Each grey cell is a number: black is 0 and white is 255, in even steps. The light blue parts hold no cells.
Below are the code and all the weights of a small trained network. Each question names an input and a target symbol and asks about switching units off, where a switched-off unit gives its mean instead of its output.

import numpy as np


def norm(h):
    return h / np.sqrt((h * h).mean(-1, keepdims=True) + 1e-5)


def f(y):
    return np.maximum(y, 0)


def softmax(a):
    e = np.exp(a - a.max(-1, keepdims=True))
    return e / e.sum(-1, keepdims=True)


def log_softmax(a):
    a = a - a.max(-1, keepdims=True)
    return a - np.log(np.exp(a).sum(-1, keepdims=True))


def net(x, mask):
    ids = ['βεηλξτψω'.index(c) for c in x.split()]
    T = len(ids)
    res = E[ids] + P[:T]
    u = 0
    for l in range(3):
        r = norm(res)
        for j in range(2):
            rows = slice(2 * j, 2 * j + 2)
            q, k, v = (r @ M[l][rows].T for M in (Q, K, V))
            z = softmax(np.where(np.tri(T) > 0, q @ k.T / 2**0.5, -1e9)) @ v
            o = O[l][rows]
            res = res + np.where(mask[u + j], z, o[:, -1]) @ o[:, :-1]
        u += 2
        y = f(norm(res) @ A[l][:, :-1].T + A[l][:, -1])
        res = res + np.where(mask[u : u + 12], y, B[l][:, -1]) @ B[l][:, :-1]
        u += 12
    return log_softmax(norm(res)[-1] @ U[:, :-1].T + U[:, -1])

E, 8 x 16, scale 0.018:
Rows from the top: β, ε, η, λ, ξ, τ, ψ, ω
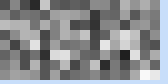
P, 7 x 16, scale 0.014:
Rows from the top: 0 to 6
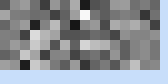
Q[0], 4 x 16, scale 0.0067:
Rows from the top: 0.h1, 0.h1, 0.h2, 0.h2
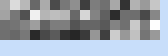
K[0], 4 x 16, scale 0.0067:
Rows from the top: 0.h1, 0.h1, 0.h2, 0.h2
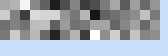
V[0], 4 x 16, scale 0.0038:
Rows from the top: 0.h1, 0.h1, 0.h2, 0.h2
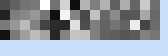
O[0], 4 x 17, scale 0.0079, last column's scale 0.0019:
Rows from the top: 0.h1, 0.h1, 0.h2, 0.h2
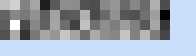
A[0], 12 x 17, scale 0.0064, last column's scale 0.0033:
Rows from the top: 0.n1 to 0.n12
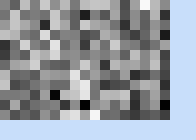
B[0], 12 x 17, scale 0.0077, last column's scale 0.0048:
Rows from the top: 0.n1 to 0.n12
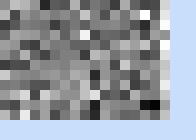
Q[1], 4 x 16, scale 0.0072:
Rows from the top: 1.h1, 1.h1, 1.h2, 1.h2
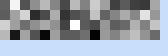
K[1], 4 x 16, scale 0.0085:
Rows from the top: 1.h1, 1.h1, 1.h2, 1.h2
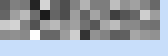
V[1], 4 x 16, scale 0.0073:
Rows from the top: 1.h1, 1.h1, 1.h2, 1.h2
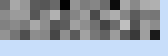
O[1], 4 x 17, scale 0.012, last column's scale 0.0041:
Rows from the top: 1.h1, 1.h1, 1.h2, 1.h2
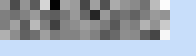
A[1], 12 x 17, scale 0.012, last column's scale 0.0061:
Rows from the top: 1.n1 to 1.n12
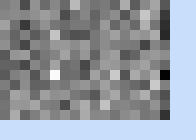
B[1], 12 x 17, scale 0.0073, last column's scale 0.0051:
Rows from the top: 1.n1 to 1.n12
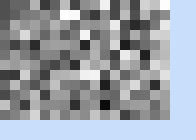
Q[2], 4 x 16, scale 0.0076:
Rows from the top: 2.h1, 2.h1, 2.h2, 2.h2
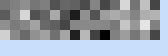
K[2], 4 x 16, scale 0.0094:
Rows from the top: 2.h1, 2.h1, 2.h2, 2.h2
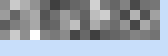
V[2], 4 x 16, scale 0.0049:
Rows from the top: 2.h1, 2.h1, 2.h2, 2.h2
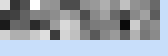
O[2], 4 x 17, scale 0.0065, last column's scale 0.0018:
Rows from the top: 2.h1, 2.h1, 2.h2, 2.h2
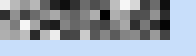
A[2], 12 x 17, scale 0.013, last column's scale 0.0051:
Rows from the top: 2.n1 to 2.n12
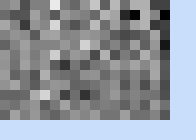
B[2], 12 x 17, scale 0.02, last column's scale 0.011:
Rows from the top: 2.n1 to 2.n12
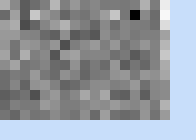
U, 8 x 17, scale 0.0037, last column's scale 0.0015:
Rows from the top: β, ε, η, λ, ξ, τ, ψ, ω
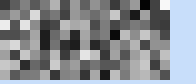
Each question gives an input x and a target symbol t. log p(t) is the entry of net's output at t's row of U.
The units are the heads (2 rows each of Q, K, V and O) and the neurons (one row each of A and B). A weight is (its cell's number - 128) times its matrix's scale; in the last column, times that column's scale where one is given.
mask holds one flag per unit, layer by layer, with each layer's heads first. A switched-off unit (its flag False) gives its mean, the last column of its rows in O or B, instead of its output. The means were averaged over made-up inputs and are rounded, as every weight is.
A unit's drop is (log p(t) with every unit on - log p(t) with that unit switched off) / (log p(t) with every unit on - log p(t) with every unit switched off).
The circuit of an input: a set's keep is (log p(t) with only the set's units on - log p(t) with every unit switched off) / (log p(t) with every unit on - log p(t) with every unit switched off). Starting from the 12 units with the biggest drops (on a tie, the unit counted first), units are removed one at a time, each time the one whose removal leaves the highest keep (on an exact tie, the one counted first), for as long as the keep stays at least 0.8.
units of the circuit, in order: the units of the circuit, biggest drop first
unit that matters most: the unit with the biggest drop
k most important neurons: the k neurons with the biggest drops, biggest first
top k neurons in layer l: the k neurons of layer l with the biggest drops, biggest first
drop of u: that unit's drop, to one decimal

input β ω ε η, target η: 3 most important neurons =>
1.n2, 2.n6, 2.n2
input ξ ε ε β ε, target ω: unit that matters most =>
0.h1
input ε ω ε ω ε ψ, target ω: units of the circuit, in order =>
1.h1, 0.n1
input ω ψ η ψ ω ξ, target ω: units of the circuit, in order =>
0.n1, 1.h1, 0.n5
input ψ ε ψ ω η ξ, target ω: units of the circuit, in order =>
1.h1, 0.n5
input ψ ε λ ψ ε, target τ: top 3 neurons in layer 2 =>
2.n5, 2.n2, 2.n3
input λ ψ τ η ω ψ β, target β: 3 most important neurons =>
2.n10, 0.n11, 2.n2
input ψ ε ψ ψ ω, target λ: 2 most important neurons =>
2.n2, 0.n7
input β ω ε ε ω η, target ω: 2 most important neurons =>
0.n1, 2.n2
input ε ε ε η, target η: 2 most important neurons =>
2.n6, 1.n2
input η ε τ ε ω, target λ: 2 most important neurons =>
0.n1, 0.n7
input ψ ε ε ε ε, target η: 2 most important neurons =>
2.n2, 0.n10
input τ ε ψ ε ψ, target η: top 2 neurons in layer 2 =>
2.n2, 2.n1
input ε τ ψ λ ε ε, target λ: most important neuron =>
1.n6
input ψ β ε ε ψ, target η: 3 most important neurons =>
2.n2, 0.n1, 0.n12
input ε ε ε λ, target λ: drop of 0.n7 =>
0.2
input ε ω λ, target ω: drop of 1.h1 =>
1.0
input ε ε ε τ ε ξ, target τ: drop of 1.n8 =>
0.2
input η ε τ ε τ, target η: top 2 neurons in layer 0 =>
0.n1, 0.n12
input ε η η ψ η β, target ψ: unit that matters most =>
1.h1
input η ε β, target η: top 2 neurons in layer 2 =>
2.n6, 2.n2
